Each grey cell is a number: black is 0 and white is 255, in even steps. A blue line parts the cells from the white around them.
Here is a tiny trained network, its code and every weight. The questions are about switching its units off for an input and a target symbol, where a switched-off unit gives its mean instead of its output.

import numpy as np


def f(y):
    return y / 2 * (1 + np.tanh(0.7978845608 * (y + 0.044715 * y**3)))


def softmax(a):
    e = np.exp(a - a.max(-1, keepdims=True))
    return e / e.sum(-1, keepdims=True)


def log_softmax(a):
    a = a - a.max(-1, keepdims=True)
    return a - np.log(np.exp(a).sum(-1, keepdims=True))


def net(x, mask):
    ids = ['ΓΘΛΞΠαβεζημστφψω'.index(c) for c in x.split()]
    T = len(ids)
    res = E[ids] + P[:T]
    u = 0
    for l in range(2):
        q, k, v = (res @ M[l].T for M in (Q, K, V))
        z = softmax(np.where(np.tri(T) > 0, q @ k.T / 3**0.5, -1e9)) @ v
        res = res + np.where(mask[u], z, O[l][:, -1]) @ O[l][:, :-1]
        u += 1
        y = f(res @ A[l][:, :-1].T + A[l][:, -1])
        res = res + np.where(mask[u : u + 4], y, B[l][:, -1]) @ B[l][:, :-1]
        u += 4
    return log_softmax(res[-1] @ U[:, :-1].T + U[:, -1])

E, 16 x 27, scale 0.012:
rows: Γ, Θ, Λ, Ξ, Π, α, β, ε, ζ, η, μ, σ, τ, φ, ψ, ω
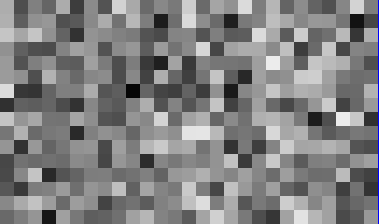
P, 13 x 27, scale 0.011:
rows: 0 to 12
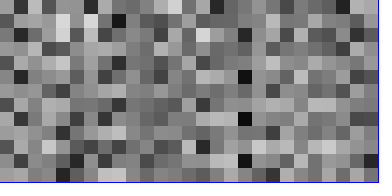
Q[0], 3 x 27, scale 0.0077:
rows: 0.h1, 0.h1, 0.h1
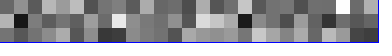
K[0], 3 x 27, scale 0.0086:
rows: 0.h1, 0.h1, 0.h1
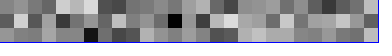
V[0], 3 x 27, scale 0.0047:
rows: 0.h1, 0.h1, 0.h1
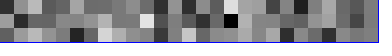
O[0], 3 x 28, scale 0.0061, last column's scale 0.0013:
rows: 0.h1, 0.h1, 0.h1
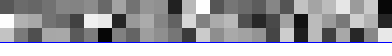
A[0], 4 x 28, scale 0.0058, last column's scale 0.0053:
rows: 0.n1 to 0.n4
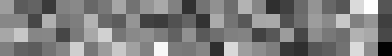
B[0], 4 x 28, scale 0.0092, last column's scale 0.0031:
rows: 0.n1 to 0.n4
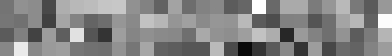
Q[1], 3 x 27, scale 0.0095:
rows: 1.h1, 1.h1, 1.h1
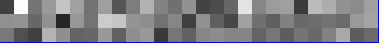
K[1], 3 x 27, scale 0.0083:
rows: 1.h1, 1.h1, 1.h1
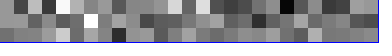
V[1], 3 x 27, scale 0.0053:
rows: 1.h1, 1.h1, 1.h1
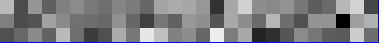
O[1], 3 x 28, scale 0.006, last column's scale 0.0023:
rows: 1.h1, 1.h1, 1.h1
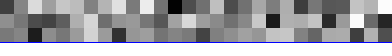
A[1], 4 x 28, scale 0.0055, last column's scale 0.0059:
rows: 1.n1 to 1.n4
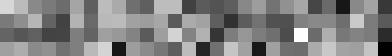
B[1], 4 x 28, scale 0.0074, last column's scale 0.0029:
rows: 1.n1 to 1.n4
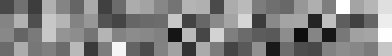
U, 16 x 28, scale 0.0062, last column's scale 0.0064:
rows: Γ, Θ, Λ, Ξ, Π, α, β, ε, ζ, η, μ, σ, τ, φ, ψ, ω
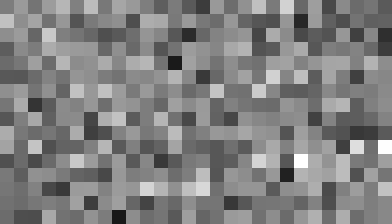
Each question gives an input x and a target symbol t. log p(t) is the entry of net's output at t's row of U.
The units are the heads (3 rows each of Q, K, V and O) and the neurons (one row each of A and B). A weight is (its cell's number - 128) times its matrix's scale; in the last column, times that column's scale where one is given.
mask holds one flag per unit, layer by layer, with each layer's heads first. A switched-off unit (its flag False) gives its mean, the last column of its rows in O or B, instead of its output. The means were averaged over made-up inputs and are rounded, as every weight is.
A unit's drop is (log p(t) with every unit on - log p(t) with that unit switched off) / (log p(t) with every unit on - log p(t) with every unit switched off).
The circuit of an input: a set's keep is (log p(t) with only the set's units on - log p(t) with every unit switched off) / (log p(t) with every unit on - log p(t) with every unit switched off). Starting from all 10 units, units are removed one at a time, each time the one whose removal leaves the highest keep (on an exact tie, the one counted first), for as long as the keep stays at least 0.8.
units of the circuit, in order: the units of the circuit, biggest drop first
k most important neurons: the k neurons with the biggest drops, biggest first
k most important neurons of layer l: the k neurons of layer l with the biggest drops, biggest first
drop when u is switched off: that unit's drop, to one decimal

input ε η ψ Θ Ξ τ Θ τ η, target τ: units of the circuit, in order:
[0.h1 1.h1]
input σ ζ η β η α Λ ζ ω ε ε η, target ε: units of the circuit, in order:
[1.h1 0.h1 0.n2 1.n4]
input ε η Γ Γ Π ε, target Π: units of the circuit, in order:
[0.n2 1.h1 0.h1]
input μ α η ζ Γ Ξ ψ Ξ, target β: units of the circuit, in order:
[0.h1 1.h1 1.n4]
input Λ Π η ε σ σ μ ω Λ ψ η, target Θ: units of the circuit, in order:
[0.h1 1.h1 0.n2]
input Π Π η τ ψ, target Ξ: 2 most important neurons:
[1.n2 0.n4]
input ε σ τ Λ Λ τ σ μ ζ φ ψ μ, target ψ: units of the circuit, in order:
[1.n3 0.h1 1.h1]
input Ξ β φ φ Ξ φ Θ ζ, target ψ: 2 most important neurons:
[0.n4 1.n4]
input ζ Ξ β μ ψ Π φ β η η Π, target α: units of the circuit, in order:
[0.n4 0.h1 1.h1]
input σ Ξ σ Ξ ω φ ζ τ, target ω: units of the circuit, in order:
[0.n4 1.h1 1.n3 0.h1]
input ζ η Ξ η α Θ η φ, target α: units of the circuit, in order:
[0.n4 1.h1]
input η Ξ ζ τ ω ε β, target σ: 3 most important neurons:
[0.n1 1.n1 0.n3]
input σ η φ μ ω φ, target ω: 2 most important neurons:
[1.n3 0.n2]
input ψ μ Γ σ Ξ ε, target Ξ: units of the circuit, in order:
[1.n2 1.h1 0.h1 0.n2]
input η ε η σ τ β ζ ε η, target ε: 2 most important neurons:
[0.n2 1.n4]
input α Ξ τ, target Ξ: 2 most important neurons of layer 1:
[1.n2 1.n3]
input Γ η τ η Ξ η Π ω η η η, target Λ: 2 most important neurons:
[0.n1 0.n4]
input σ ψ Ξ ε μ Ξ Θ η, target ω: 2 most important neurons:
[0.n4 1.n3]
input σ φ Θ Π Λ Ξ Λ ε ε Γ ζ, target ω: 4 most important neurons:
[0.n4 1.n3 0.n2 1.n4]
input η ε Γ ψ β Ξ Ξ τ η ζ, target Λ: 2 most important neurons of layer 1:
[1.n2 1.n1]
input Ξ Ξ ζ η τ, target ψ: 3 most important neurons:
[0.n4 1.n4 1.n3]
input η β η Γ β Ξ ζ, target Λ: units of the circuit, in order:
[1.h1 0.n4]
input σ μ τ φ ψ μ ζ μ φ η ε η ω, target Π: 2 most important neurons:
[1.n3 0.n1]
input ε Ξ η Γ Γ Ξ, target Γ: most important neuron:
[0.n2]
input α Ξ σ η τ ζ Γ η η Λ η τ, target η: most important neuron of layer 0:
[0.n2]
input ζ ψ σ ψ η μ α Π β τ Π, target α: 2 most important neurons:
[0.n4 0.n2]
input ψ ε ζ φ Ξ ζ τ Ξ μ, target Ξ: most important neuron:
[1.n2]
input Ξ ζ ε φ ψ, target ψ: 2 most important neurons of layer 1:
[1.n4 1.n3]
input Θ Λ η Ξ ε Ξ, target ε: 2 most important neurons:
[0.n2 1.n4]
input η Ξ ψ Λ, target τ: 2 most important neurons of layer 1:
[1.n1 1.n3]
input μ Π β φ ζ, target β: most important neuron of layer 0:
[0.n3]
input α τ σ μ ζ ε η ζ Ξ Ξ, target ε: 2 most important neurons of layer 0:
[0.n4 0.n2]
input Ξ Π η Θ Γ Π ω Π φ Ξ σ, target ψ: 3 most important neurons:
[0.n4 1.n4 1.n3]
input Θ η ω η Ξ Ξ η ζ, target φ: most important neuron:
[0.n3]
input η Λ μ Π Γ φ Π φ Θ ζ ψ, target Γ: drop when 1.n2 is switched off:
0.0
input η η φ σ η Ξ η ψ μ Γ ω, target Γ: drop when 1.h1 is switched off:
0.5
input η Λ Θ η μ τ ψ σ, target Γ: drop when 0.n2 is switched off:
-0.1
